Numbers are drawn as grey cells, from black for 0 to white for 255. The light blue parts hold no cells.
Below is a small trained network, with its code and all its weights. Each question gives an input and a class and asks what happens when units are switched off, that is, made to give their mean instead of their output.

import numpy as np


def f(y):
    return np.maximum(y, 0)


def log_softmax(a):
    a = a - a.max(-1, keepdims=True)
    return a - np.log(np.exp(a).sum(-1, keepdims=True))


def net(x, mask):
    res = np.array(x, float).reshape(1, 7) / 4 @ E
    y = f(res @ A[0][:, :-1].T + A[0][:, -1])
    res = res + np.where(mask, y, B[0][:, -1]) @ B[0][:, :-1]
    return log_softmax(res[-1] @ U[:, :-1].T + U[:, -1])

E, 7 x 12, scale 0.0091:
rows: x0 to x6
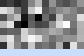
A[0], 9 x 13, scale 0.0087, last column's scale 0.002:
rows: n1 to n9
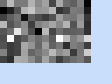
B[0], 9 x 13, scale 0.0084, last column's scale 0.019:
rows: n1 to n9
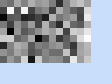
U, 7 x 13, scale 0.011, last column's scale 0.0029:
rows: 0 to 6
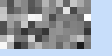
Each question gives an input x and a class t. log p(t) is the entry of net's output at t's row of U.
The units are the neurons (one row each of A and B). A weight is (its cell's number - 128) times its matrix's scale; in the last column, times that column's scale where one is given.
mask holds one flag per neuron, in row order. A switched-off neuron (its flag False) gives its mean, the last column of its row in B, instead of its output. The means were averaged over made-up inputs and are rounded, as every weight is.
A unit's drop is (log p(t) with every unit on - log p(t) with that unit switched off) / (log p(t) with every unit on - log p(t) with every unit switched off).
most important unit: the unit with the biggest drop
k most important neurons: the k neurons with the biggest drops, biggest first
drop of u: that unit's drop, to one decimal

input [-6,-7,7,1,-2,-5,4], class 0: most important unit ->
n5
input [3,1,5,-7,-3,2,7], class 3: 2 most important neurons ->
[n2, n7]
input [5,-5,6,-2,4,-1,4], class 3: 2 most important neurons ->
[n2, n9]
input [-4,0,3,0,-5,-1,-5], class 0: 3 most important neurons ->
[n5, n6, n8]
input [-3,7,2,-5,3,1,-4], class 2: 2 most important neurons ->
[n3, n6]
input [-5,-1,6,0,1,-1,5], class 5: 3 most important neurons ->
[n6, n9, n7]
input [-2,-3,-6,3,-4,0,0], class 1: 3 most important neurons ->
[n6, n3, n2]
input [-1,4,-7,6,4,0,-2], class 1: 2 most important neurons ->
[n8, n4]
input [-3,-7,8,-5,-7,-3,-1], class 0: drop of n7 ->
0.0
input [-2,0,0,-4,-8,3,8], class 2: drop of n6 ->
0.5
